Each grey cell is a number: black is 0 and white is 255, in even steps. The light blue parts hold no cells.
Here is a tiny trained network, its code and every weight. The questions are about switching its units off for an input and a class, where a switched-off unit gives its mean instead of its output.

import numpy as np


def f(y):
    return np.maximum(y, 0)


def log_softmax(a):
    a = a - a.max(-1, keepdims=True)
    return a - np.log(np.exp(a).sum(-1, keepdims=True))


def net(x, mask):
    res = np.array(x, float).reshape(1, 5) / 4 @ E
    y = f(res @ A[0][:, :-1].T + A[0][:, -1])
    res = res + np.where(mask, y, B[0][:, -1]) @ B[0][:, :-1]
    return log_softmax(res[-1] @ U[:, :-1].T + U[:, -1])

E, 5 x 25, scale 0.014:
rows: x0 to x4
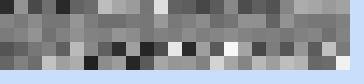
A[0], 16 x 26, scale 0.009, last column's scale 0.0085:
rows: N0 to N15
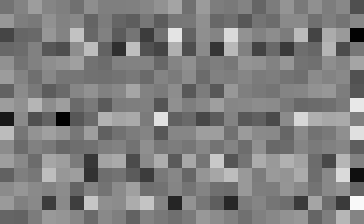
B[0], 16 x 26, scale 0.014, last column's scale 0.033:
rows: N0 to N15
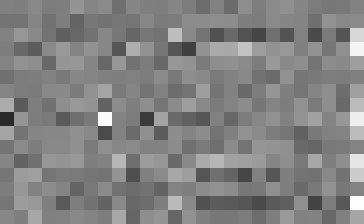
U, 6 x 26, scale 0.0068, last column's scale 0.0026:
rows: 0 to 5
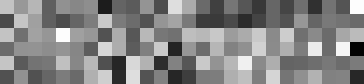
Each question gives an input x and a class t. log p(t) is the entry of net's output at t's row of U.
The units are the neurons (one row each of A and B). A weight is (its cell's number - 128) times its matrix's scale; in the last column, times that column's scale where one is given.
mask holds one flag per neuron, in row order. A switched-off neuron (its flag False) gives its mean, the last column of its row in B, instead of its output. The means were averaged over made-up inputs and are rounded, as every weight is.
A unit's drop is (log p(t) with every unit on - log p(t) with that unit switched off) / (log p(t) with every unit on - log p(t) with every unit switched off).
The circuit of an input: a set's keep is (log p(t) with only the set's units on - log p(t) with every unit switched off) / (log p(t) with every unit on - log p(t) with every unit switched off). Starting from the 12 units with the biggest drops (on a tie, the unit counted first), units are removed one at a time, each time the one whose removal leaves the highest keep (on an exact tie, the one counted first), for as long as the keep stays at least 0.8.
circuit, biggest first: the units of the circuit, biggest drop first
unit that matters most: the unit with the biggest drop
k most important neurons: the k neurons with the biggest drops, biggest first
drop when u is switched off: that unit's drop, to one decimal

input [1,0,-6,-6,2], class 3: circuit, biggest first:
[N11]
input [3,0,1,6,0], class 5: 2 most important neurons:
[N3 N14]
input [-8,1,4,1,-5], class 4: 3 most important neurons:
[N3 N2 N12]
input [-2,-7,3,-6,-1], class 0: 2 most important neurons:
[N14 N8]
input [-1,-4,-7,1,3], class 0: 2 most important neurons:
[N8 N3]
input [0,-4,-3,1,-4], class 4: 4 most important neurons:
[N8 N3 N2 N12]
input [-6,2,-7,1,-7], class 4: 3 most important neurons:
[N3 N2 N12]
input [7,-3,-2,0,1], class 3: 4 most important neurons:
[N14 N2 N3 N12]
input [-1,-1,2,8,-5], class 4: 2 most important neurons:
[N8 N3]
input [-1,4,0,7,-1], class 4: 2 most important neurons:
[N3 N8]
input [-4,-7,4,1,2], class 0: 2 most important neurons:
[N3 N11]
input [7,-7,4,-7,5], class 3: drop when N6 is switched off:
0.0
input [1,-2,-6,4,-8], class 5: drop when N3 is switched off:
0.7
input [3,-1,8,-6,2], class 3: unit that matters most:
N11
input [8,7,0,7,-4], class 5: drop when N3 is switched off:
0.2
